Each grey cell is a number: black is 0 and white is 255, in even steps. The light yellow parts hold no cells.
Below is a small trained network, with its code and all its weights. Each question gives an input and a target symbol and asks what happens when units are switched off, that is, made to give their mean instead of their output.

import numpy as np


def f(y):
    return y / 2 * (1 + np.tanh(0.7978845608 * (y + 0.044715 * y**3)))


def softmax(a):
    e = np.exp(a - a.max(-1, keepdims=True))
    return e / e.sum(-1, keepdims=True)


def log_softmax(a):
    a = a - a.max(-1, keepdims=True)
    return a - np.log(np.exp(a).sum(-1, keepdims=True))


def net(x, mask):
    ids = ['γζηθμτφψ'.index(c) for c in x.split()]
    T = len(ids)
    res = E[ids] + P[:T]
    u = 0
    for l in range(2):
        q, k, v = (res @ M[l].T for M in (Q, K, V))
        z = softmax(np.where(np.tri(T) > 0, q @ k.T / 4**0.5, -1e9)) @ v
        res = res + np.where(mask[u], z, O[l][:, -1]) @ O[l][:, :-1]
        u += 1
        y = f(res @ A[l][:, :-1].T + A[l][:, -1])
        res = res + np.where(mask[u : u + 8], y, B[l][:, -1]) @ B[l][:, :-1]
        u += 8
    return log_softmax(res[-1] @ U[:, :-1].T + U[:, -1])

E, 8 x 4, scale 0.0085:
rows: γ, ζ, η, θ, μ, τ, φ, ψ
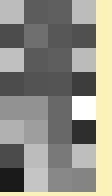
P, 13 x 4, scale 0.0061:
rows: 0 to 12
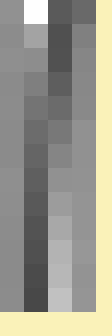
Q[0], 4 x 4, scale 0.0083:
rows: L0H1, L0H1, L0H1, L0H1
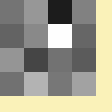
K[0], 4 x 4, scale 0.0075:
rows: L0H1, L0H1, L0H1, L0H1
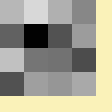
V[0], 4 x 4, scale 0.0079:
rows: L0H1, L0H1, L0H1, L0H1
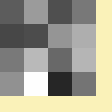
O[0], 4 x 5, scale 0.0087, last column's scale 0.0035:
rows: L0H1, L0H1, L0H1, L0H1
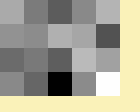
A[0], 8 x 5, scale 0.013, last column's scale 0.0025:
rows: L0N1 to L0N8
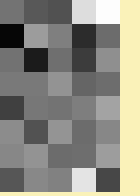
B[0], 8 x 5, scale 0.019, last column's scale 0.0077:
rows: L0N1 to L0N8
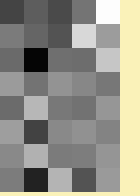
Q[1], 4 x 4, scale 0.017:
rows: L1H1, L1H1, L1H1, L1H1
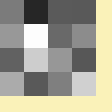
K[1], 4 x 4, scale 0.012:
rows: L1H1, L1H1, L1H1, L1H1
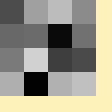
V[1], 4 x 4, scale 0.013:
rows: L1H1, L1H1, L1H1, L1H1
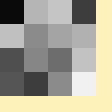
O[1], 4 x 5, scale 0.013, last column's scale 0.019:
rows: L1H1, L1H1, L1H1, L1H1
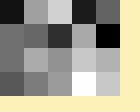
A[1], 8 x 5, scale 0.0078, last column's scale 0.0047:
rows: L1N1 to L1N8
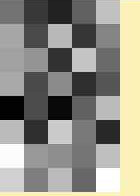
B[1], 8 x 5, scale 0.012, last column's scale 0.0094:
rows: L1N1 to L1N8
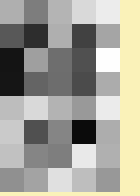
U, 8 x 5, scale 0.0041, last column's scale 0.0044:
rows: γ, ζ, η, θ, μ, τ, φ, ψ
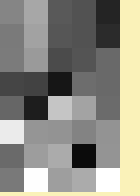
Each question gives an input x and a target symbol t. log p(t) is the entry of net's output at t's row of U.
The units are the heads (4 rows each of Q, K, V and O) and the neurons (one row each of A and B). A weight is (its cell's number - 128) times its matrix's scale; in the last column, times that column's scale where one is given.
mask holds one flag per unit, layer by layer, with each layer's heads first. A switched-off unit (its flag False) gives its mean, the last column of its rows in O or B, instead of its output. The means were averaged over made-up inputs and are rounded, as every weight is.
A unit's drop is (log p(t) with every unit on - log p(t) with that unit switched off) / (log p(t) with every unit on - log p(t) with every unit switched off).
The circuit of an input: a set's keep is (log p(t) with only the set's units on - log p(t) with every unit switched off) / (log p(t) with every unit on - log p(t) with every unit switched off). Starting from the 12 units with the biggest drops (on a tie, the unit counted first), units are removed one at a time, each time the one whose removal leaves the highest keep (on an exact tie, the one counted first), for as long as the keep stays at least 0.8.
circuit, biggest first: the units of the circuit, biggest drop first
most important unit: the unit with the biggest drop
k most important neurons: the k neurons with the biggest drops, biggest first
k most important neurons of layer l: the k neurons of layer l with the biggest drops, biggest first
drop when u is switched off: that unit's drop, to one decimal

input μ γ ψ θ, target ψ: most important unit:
L0N2
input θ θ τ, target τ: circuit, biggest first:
L1H1; L1N7; L0N1
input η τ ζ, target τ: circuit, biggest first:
L1H1; L0N1; L1N1
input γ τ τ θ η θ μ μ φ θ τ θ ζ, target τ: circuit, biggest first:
L0N1; L1H1; L1N5
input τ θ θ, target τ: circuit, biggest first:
L0N1; L1N1; L1H1
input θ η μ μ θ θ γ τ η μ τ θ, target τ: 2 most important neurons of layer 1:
L1N5; L1N1
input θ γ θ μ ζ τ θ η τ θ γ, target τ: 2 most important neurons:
L0N2; L0N1
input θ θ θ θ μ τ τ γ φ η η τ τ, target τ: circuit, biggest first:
L0N1; L1N3
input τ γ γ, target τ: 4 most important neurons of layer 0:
L0N1; L0N2; L0N7; L0N6
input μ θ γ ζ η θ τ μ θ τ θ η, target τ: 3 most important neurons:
L0N2; L0N1; L1N1
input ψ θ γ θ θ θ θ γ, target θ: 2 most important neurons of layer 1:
L1N5; L1N3
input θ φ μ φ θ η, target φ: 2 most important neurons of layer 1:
L1N1; L1N7
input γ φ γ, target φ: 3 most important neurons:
L0N2; L0N8; L0N3
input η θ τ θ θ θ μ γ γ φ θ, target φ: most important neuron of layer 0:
L0N8
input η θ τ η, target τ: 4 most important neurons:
L0N1; L1N1; L1N5; L0N2
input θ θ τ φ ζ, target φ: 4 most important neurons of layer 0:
L0N8; L0N2; L0N3; L0N1
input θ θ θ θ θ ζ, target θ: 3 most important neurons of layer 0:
L0N2; L0N1; L0N8
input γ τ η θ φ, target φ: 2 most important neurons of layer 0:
L0N2; L0N8
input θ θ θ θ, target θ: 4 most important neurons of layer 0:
L0N2; L0N8; L0N3; L0N1
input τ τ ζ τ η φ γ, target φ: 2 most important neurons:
L0N2; L0N3
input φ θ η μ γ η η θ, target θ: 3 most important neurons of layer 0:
L0N1; L0N2; L0N8
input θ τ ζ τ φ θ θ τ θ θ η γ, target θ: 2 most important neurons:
L1N3; L1N5
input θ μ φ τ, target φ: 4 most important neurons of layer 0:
L0N2; L0N3; L0N6; L0N5
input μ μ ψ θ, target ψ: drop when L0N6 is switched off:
0.0
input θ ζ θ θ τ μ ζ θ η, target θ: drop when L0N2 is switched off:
-0.1
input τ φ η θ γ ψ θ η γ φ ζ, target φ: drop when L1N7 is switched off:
0.1
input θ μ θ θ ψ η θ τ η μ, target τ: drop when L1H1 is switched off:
0.8
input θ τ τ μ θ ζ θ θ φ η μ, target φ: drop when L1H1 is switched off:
0.6
